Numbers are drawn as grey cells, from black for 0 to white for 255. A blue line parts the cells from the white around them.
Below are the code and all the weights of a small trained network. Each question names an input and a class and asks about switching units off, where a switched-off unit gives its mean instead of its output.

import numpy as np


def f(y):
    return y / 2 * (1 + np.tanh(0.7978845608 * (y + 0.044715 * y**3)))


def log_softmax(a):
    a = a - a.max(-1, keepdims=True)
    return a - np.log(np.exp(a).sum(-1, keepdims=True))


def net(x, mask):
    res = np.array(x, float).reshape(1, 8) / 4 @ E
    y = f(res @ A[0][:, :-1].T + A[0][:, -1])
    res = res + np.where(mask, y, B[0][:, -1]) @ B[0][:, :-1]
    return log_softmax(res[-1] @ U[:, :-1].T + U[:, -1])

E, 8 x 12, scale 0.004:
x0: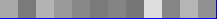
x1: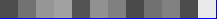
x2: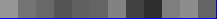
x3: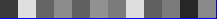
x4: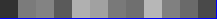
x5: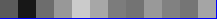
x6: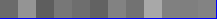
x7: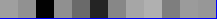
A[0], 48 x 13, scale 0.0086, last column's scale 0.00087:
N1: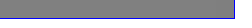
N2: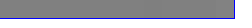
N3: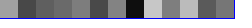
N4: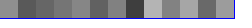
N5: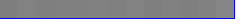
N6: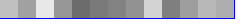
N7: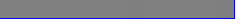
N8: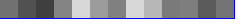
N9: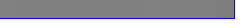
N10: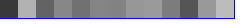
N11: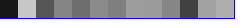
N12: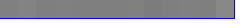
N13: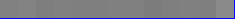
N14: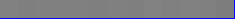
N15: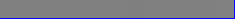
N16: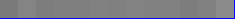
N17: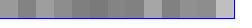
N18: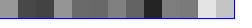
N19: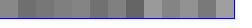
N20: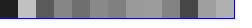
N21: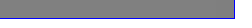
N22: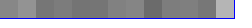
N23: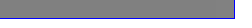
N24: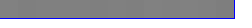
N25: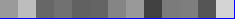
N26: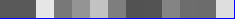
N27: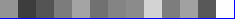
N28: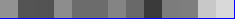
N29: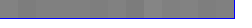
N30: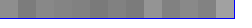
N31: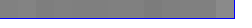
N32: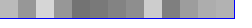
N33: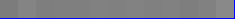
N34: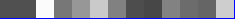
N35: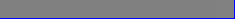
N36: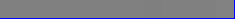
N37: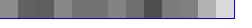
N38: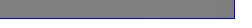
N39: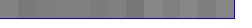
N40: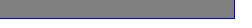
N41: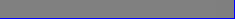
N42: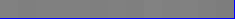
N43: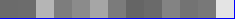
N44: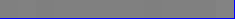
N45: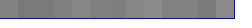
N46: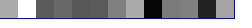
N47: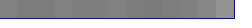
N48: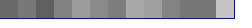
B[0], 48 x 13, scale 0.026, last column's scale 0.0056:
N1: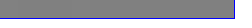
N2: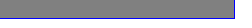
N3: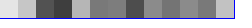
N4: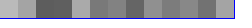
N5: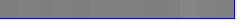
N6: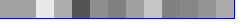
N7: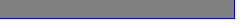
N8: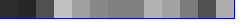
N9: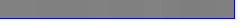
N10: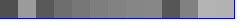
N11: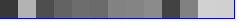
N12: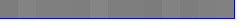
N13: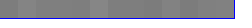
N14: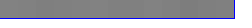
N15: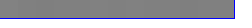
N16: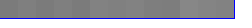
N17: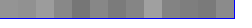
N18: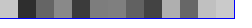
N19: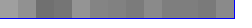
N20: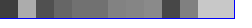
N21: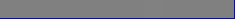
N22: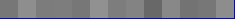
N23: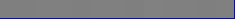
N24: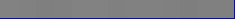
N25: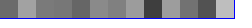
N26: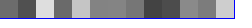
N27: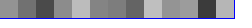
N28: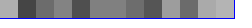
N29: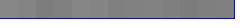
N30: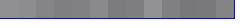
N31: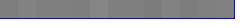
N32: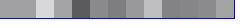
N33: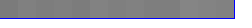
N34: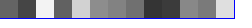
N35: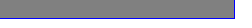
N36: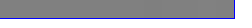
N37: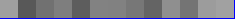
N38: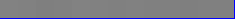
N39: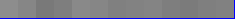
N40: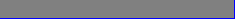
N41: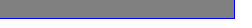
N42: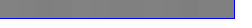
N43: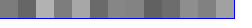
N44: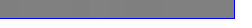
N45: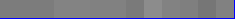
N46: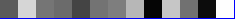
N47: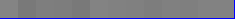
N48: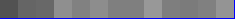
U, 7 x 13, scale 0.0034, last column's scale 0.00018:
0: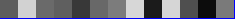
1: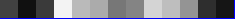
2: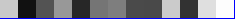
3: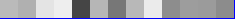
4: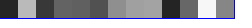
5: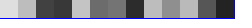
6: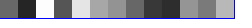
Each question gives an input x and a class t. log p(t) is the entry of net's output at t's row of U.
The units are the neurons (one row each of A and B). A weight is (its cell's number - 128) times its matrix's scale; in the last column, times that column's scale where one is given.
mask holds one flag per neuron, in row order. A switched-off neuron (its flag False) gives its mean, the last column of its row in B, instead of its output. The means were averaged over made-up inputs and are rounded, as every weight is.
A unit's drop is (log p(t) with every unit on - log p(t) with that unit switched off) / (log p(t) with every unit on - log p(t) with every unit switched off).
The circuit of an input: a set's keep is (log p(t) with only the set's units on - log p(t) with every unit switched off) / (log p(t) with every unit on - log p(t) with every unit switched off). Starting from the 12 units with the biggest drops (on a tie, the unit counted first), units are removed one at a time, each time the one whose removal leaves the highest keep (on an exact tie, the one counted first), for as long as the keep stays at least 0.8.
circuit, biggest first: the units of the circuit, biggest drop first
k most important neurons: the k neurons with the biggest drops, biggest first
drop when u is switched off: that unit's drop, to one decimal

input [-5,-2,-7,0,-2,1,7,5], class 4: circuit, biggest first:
(N11, N20)
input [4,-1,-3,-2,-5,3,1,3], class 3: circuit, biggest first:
(N6, N32)
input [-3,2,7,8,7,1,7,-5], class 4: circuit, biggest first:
(N11)
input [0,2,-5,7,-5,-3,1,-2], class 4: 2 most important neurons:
(N11, N20)
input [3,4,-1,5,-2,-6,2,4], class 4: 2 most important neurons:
(N11, N20)
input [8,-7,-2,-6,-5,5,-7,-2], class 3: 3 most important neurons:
(N6, N32, N17)
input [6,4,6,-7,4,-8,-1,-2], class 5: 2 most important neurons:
(N3, N4)
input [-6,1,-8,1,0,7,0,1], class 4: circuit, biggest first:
(N11, N20)
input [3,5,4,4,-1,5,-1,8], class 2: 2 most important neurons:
(N18, N28)
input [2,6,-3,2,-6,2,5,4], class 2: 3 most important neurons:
(N18, N28, N37)
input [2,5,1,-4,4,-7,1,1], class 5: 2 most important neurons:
(N3, N46)
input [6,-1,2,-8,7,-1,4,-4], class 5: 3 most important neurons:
(N3, N4, N27)
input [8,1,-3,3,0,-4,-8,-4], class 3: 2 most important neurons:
(N6, N32)
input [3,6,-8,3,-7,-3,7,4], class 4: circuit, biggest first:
(N11)
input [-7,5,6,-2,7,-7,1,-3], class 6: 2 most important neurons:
(N34, N26)
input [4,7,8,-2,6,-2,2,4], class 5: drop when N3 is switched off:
0.3
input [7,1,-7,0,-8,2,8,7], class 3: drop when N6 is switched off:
0.1
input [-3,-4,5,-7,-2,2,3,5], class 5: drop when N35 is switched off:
0.0
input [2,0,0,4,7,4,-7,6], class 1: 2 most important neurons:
(N8, N27)
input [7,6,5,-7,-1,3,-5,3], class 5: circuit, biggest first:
(N3)
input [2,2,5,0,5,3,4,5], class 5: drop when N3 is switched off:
0.1
